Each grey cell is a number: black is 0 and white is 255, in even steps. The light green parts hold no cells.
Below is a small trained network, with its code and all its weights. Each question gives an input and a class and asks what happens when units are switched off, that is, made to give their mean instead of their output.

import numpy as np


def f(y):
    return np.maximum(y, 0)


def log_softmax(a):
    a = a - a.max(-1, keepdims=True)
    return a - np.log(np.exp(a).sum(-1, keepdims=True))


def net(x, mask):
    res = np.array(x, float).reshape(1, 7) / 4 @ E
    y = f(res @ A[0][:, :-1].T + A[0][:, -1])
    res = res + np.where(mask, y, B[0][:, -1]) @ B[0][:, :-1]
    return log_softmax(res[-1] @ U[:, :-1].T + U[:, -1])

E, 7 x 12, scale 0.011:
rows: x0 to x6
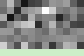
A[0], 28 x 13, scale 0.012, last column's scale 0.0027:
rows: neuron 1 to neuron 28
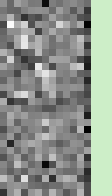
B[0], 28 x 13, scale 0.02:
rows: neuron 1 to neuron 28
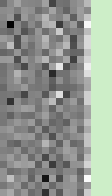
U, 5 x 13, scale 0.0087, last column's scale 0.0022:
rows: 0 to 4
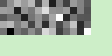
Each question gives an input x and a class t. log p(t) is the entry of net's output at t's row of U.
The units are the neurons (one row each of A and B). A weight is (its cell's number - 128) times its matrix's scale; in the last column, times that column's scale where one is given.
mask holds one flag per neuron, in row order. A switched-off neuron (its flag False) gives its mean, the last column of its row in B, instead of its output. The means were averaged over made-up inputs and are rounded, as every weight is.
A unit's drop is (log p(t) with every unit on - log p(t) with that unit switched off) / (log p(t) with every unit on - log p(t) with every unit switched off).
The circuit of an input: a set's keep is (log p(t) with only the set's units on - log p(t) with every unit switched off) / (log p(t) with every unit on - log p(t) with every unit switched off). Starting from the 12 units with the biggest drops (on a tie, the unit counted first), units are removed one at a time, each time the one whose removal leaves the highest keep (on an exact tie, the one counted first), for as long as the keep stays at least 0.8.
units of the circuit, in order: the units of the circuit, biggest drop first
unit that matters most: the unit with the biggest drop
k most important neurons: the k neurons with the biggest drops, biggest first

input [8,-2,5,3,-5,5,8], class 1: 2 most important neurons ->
[neuron 9; neuron 3]
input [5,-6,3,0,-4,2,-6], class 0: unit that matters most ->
neuron 26
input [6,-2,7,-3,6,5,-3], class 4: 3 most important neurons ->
[neuron 15; neuron 7; neuron 6]
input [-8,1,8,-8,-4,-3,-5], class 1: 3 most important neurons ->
[neuron 21; neuron 7; neuron 4]
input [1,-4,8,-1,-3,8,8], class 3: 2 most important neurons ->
[neuron 26; neuron 4]
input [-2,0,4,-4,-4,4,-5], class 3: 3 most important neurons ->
[neuron 4; neuron 14; neuron 28]
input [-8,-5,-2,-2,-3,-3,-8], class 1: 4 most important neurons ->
[neuron 6; neuron 7; neuron 26; neuron 21]
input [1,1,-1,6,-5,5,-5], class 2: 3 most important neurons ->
[neuron 14; neuron 26; neuron 5]
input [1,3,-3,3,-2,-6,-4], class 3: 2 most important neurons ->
[neuron 10; neuron 28]
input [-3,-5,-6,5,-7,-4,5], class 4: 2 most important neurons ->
[neuron 4; neuron 10]
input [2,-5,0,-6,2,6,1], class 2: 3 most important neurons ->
[neuron 10; neuron 11; neuron 8]
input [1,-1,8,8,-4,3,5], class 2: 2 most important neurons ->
[neuron 14; neuron 4]
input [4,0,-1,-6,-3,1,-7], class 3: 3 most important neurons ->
[neuron 28; neuron 23; neuron 14]
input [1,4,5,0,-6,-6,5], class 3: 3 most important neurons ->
[neuron 4; neuron 26; neuron 24]
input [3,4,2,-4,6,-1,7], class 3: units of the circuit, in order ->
[neuron 26]
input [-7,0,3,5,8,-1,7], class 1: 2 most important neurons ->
[neuron 7; neuron 21]
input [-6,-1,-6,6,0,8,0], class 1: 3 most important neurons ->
[neuron 6; neuron 7; neuron 10]
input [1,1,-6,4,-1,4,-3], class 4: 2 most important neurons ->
[neuron 4; neuron 10]
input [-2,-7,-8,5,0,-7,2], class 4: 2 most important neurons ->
[neuron 4; neuron 11]
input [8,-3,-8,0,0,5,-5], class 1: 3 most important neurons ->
[neuron 9; neuron 3; neuron 15]
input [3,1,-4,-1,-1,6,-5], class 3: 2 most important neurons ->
[neuron 28; neuron 23]
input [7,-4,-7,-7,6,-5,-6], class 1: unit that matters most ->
neuron 9
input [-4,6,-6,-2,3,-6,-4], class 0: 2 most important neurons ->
[neuron 11; neuron 20]
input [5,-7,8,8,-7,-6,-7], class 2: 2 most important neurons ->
[neuron 14; neuron 4]
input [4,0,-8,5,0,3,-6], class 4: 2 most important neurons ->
[neuron 4; neuron 26]
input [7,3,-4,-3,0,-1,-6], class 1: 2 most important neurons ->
[neuron 9; neuron 26]
